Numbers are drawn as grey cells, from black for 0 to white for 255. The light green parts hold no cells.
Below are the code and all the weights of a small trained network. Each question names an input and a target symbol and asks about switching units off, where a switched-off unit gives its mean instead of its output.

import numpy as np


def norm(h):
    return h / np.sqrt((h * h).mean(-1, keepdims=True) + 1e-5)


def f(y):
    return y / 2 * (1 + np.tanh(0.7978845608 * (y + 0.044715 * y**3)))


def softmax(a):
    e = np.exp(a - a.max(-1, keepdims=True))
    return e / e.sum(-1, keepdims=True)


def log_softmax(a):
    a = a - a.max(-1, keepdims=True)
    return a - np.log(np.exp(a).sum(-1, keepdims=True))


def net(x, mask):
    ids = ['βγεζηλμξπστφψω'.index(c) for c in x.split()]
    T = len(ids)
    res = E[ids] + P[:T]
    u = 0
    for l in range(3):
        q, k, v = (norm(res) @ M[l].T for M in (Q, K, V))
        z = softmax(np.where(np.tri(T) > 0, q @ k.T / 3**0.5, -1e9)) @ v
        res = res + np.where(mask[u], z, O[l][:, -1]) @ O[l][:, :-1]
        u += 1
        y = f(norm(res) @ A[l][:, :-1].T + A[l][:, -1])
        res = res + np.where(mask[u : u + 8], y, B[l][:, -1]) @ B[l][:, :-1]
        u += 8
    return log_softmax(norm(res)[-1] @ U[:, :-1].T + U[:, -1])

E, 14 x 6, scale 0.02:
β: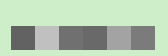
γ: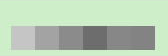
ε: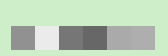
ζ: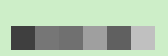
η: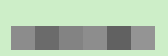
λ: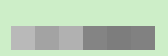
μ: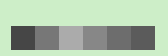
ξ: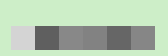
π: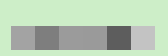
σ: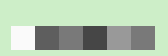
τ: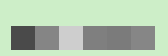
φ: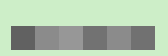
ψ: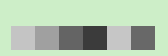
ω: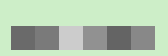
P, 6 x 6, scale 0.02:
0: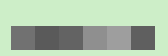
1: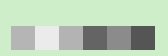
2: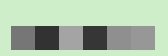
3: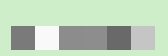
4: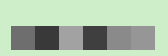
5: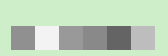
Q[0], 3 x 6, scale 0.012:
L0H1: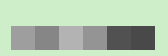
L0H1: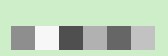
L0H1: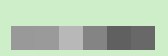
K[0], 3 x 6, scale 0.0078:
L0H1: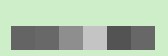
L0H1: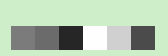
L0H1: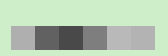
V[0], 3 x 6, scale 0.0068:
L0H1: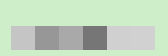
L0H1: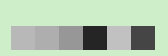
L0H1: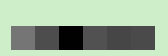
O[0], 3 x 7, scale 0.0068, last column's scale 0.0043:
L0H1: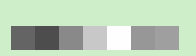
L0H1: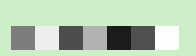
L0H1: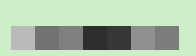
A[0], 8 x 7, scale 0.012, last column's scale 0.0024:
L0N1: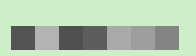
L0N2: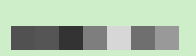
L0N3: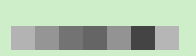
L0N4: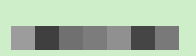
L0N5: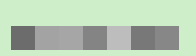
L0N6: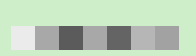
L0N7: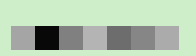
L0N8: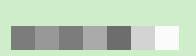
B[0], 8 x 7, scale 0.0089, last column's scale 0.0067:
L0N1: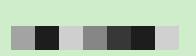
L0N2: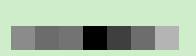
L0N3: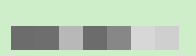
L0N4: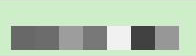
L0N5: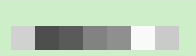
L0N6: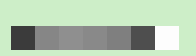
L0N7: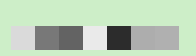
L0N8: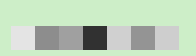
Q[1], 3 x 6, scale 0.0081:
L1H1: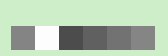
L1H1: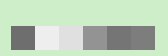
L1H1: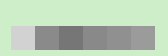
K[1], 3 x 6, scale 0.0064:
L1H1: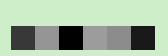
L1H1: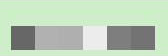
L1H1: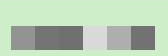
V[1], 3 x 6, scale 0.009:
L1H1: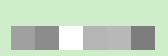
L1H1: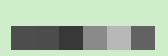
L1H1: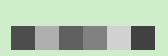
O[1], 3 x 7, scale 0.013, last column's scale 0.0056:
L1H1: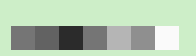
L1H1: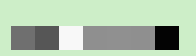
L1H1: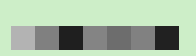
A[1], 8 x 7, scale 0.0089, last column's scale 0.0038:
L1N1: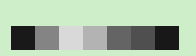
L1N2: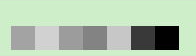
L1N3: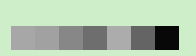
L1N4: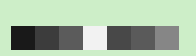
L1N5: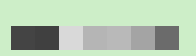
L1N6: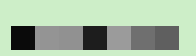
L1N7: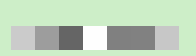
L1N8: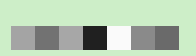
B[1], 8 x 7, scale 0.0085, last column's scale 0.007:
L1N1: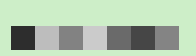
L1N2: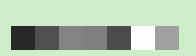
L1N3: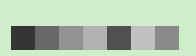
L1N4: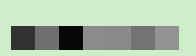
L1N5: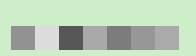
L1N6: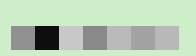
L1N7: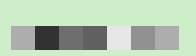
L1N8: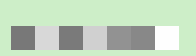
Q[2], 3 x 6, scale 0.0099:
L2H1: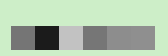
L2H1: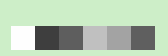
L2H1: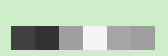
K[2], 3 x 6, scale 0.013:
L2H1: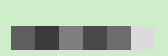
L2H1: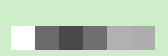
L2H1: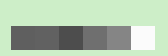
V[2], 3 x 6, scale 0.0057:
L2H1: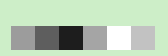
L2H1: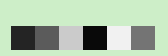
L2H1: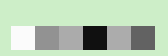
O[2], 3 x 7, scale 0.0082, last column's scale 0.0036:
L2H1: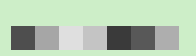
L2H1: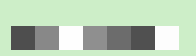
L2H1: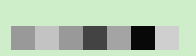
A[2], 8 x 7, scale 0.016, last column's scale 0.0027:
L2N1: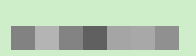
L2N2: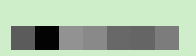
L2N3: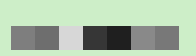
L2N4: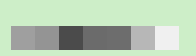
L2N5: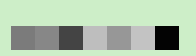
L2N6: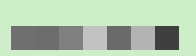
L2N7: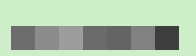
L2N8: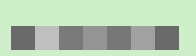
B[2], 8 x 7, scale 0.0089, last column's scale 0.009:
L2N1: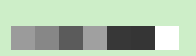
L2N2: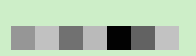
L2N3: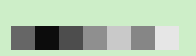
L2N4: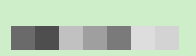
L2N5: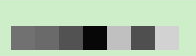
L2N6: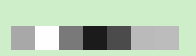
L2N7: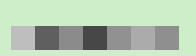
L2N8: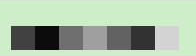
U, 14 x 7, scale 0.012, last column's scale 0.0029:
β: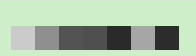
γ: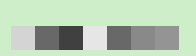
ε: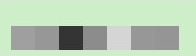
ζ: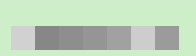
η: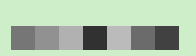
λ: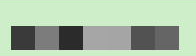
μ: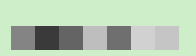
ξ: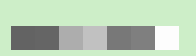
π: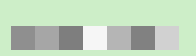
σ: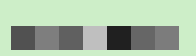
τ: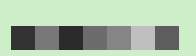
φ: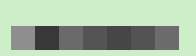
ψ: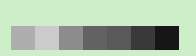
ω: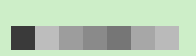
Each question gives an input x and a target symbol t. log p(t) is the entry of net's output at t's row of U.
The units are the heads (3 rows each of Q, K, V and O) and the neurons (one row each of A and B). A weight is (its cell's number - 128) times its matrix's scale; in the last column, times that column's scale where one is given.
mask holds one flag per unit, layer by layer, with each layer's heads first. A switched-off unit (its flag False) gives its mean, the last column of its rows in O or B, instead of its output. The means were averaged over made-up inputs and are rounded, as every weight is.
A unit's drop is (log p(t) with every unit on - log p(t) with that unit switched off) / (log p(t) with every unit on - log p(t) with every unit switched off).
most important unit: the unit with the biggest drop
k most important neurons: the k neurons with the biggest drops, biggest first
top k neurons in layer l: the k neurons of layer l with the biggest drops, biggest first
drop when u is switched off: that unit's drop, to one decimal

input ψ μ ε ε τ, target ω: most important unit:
L2H1
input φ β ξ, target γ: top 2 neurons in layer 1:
L1N7, L1N8
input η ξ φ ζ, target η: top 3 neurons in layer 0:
L0N7, L0N8, L0N6
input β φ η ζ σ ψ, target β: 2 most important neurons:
L0N2, L2N1
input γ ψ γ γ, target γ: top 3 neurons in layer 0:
L0N1, L0N8, L0N6
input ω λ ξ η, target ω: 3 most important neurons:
L0N8, L1N8, L0N7
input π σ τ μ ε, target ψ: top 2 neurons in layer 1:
L1N8, L1N2
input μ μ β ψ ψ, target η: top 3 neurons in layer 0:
L0N2, L0N4, L0N7
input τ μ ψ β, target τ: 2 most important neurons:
L0N3, L1N1
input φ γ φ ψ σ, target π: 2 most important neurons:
L0N4, L1N8
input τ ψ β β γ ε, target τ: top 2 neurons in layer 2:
L2N5, L2N4
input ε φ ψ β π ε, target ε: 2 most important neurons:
L0N2, L1N7
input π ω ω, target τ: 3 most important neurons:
L1N5, L0N7, L2N5
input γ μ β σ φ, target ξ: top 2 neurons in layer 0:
L0N8, L0N1
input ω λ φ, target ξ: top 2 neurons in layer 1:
L1N6, L1N8
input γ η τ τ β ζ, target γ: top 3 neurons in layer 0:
L0N8, L0N1, L0N6
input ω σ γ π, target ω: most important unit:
L0N8
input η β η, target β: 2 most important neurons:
L0N7, L0N8
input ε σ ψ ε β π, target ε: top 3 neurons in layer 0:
L0N2, L0N1, L0N8
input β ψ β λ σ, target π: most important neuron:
L0N4
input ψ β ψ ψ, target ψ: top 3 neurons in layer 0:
L0N2, L0N3, L0N4
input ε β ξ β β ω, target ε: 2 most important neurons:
L0N2, L0N1
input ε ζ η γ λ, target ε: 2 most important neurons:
L2N5, L0N2
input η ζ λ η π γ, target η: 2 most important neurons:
L0N7, L0N6
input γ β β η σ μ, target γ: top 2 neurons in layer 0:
L0N8, L0N6
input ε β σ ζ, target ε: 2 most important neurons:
L0N2, L0N8
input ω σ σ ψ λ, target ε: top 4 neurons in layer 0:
L0N2, L0N5, L0N6, L0N1
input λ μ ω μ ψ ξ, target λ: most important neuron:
L0N6
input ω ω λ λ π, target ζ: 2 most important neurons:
L0N7, L0N8
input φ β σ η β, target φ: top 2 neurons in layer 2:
L2N2, L2N3
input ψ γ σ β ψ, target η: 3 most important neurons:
L0N2, L1N8, L2N8
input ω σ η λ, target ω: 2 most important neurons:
L0N8, L1N2
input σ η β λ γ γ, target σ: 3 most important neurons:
L0N4, L2N8, L0N6
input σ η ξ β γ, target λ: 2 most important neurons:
L2N8, L2N5
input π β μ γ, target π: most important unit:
L0H1
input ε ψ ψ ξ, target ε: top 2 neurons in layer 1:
L1N7, L1N8
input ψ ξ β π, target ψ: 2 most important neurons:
L1N8, L0N2
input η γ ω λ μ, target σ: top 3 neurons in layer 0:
L0N8, L0N3, L0N2
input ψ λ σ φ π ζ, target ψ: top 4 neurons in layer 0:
L0N8, L0N2, L0N3, L0N4
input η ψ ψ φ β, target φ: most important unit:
L0N1
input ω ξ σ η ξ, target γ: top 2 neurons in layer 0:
L0N7, L0N4
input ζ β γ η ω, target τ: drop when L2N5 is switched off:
0.2
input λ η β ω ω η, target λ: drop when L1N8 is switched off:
0.0
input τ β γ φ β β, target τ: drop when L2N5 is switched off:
0.6
